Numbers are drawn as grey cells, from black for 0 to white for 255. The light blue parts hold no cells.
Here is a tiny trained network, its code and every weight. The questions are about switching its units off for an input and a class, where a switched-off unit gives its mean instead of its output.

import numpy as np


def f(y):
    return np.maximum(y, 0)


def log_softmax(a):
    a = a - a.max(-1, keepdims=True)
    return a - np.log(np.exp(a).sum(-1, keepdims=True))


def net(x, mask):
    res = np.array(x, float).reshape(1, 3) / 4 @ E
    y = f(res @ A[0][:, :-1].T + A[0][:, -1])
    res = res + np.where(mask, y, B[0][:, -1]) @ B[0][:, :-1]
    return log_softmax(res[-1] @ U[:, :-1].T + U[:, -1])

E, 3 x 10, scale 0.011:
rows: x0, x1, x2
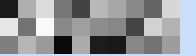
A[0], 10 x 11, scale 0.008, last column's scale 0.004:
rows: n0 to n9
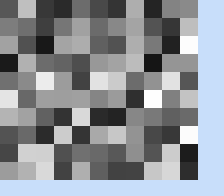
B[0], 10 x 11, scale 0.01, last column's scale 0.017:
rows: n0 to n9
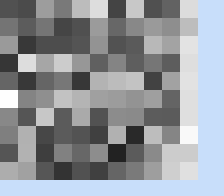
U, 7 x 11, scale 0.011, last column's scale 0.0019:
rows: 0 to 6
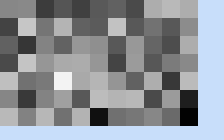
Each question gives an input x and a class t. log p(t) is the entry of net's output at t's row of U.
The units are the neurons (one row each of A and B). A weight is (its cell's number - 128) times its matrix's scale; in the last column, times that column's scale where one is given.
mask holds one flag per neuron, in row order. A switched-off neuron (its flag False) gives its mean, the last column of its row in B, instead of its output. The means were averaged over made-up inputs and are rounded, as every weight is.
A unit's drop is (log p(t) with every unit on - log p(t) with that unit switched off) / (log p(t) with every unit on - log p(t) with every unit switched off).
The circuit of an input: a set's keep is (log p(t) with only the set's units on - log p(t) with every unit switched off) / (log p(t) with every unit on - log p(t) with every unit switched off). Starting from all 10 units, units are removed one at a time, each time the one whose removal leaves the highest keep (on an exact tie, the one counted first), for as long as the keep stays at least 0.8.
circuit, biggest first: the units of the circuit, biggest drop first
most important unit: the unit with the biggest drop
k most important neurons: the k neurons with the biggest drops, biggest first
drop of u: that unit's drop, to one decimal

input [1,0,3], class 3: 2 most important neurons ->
(n7; n2)
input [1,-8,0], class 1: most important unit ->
n3
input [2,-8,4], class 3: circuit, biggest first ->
(n3; n0)
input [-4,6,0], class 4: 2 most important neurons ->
(n5; n7)
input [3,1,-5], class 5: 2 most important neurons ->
(n4; n3)
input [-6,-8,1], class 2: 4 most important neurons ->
(n0; n9; n6; n8)
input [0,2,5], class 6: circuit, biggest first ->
(n6; n2)
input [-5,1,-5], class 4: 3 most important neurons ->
(n9; n5; n8)
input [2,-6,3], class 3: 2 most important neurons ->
(n3; n0)
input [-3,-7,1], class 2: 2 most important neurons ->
(n0; n9)
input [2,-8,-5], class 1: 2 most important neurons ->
(n3; n9)
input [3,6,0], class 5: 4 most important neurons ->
(n4; n7; n2; n5)
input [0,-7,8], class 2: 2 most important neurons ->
(n6; n0)
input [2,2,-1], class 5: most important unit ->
n7
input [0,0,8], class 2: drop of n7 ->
0.3
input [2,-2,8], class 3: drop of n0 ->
0.1
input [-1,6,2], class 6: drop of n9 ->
0.1
